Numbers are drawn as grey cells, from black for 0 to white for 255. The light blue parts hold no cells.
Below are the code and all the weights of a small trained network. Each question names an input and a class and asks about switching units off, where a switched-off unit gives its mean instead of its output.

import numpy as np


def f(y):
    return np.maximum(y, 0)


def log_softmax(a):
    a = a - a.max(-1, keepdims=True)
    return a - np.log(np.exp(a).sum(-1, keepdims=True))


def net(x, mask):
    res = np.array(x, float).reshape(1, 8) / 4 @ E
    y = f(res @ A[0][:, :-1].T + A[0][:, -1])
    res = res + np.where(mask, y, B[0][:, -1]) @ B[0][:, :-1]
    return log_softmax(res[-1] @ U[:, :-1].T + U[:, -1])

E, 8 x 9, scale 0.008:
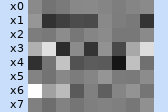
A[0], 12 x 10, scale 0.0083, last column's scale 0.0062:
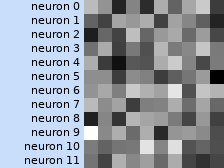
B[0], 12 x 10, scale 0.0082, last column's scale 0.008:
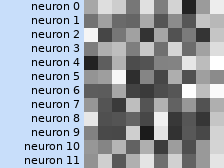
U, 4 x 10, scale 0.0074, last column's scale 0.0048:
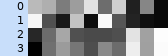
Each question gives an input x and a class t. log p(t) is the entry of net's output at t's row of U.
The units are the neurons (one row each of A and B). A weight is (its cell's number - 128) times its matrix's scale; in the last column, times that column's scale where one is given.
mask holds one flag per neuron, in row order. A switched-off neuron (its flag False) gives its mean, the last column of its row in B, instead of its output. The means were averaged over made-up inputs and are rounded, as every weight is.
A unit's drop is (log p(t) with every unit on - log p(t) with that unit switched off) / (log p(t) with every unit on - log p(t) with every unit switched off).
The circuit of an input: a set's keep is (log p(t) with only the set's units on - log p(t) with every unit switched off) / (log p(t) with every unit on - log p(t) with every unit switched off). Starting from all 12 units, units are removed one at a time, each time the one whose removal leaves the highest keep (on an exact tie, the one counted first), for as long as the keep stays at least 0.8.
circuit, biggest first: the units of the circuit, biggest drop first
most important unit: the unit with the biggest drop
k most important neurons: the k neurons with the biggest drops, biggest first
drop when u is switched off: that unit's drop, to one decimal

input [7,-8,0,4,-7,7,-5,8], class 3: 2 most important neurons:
(neuron 6; neuron 3)
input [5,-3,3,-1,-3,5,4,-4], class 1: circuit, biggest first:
(neuron 9)
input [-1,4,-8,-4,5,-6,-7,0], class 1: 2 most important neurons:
(neuron 2; neuron 6)
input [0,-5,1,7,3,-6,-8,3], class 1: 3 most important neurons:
(neuron 8; neuron 2; neuron 11)
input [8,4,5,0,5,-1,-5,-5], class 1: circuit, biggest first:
(neuron 6; neuron 4)
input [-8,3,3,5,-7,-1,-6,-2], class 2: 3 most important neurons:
(neuron 4; neuron 6; neuron 9)
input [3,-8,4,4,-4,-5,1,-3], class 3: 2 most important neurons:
(neuron 6; neuron 10)
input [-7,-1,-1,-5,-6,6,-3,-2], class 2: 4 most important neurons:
(neuron 6; neuron 0; neuron 3; neuron 4)
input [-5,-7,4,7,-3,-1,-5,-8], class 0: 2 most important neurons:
(neuron 0; neuron 3)
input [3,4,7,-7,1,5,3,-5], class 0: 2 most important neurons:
(neuron 11; neuron 6)
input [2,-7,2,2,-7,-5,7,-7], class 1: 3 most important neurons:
(neuron 9; neuron 4; neuron 7)
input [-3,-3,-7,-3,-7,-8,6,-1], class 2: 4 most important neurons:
(neuron 6; neuron 8; neuron 2; neuron 10)
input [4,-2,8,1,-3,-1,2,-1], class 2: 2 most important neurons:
(neuron 6; neuron 8)
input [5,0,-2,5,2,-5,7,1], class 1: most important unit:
neuron 9
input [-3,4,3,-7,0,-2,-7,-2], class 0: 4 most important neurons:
(neuron 11; neuron 10; neuron 9; neuron 1)
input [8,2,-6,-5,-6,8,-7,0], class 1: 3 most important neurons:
(neuron 8; neuron 2; neuron 3)
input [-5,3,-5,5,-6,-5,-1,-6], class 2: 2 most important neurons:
(neuron 4; neuron 6)
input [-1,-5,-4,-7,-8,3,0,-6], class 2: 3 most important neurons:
(neuron 6; neuron 0; neuron 3)
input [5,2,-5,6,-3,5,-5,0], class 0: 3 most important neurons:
(neuron 0; neuron 3; neuron 9)
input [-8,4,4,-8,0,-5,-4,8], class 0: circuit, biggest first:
(neuron 11)
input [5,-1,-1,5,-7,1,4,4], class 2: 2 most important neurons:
(neuron 6; neuron 11)
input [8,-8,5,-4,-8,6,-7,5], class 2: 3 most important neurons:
(neuron 6; neuron 10; neuron 9)
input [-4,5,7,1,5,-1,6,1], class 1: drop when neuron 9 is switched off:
0.1
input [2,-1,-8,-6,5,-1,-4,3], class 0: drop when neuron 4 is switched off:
0.3
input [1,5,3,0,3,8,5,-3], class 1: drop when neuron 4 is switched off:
0.2
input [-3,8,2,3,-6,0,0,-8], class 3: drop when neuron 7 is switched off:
0.0
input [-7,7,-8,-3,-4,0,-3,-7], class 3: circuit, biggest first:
(neuron 4)
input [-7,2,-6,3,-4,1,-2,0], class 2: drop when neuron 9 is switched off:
0.1
